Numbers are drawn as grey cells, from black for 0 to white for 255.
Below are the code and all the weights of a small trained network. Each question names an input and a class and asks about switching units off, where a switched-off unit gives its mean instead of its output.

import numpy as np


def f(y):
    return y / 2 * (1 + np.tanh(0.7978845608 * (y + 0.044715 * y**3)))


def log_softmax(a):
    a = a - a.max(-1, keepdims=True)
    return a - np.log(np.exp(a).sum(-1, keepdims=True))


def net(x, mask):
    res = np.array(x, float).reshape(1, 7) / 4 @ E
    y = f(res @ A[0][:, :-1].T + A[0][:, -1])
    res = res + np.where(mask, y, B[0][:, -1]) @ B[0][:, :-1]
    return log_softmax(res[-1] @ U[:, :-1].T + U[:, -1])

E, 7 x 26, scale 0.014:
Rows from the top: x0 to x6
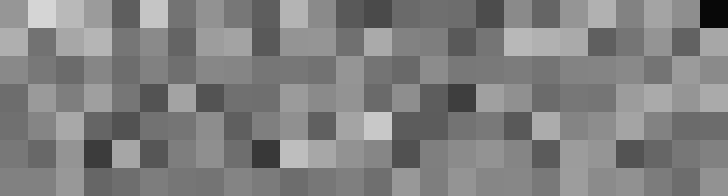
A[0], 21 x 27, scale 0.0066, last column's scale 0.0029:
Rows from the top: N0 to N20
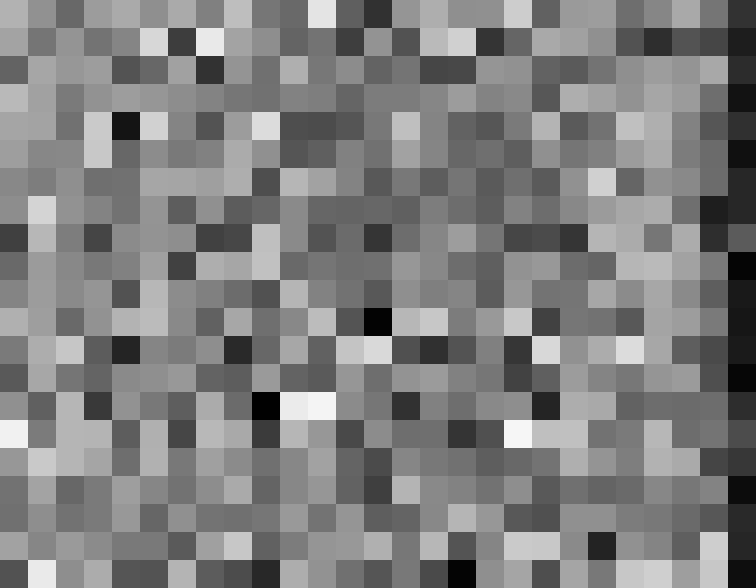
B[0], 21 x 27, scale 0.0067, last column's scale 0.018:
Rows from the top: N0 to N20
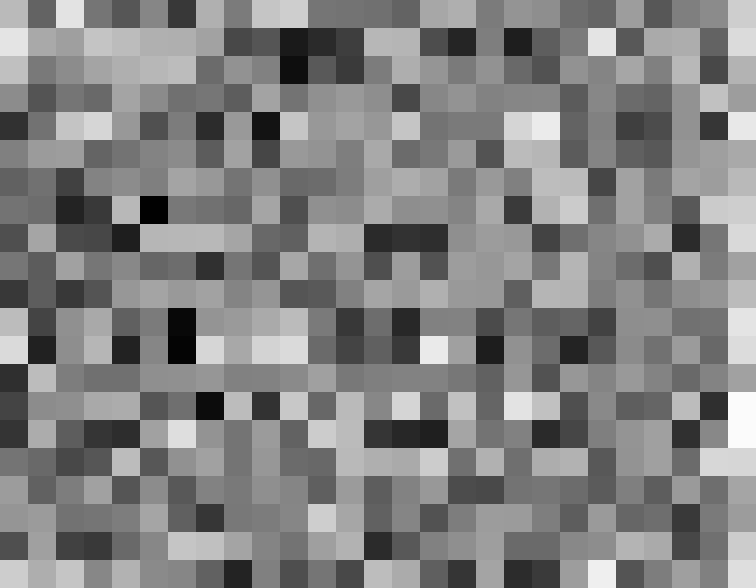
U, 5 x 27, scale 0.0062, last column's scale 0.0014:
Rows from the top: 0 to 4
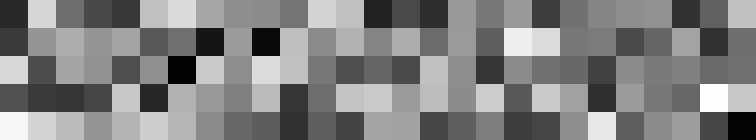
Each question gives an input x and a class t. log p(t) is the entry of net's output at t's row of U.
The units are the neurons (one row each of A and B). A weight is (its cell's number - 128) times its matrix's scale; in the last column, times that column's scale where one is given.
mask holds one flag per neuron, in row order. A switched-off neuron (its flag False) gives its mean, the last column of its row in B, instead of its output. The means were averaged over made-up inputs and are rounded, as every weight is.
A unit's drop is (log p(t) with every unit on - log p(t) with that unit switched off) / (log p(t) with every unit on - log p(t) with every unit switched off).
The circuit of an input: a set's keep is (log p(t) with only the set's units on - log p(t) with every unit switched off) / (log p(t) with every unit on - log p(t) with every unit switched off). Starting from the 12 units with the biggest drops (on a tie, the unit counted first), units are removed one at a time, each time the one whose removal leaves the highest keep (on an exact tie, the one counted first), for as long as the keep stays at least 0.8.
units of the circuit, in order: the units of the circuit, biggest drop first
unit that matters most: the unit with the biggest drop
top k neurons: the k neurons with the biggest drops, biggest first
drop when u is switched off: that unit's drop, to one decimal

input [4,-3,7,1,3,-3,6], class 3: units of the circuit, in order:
N7, N16
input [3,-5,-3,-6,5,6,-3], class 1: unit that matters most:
N14
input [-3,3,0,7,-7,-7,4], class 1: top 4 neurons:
N4, N12, N1, N5
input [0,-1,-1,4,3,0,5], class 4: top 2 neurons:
N11, N20
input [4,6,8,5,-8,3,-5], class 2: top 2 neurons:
N11, N0
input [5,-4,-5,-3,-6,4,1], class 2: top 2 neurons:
N11, N15
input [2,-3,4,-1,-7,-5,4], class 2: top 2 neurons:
N11, N14
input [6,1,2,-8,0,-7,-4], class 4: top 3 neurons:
N1, N14, N15
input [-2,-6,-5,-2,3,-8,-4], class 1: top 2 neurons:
N4, N15
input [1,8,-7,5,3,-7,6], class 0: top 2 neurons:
N15, N19
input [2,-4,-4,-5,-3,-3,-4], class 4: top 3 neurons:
N1, N15, N19
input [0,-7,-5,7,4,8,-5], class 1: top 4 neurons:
N14, N15, N1, N19
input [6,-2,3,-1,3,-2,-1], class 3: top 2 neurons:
N7, N16
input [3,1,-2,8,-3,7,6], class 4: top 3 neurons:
N20, N4, N2
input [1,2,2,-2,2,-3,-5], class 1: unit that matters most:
N8
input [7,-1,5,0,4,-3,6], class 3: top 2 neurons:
N7, N16
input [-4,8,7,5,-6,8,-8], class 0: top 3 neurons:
N19, N15, N4
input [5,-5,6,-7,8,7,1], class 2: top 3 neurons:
N12, N4, N20
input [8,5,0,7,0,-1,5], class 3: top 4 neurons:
N16, N7, N10, N1
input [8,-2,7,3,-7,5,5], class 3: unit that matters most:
N16
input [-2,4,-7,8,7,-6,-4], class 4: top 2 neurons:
N20, N2
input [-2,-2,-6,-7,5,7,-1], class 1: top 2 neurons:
N14, N20
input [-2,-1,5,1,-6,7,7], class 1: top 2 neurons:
N14, N12
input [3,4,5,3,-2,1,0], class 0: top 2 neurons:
N15, N1
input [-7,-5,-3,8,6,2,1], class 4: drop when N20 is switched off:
0.2
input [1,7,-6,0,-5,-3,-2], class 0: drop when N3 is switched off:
0.0
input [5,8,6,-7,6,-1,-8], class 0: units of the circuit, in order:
N15
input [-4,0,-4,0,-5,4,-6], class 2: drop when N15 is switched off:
0.1
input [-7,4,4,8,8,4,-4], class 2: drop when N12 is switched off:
1.1
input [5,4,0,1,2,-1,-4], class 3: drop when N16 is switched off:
0.4
